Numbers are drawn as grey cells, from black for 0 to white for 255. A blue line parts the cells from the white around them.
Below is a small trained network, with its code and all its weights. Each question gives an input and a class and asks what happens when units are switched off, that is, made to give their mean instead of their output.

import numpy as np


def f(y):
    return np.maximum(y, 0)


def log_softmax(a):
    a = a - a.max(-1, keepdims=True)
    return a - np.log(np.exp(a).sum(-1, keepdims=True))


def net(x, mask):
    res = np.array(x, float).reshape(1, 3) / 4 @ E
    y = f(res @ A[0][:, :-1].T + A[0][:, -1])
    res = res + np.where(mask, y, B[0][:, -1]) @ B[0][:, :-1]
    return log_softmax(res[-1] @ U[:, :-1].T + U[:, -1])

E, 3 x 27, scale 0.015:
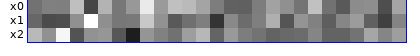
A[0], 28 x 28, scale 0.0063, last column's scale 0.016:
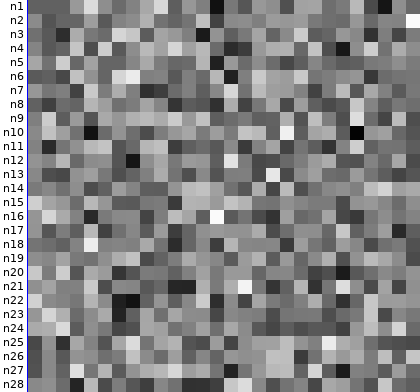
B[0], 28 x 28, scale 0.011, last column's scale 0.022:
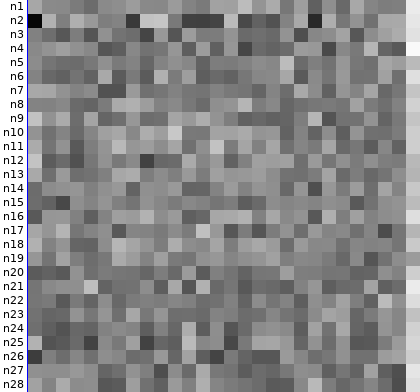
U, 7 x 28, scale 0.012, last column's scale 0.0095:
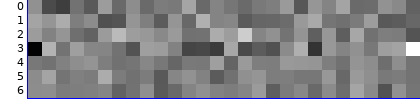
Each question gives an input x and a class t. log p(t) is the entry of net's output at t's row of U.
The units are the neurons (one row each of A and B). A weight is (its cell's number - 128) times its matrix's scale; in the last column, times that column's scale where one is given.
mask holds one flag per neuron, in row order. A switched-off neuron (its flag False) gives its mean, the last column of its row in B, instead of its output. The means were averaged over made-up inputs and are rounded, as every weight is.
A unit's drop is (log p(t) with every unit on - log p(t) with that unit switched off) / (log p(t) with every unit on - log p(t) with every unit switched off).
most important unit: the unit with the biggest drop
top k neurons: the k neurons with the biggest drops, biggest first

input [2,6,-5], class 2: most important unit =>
n1
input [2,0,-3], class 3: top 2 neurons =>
n12, n24
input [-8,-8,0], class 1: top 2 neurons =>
n28, n21
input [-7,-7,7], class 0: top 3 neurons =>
n24, n20, n4
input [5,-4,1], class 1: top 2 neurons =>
n2, n4
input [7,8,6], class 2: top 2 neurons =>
n1, n11
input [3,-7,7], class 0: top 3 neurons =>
n24, n1, n20
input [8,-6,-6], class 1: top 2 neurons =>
n4, n27
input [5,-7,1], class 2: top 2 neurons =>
n16, n10
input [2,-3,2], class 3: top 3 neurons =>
n1, n11, n18
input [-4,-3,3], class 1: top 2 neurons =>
n2, n28
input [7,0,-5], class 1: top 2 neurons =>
n4, n27
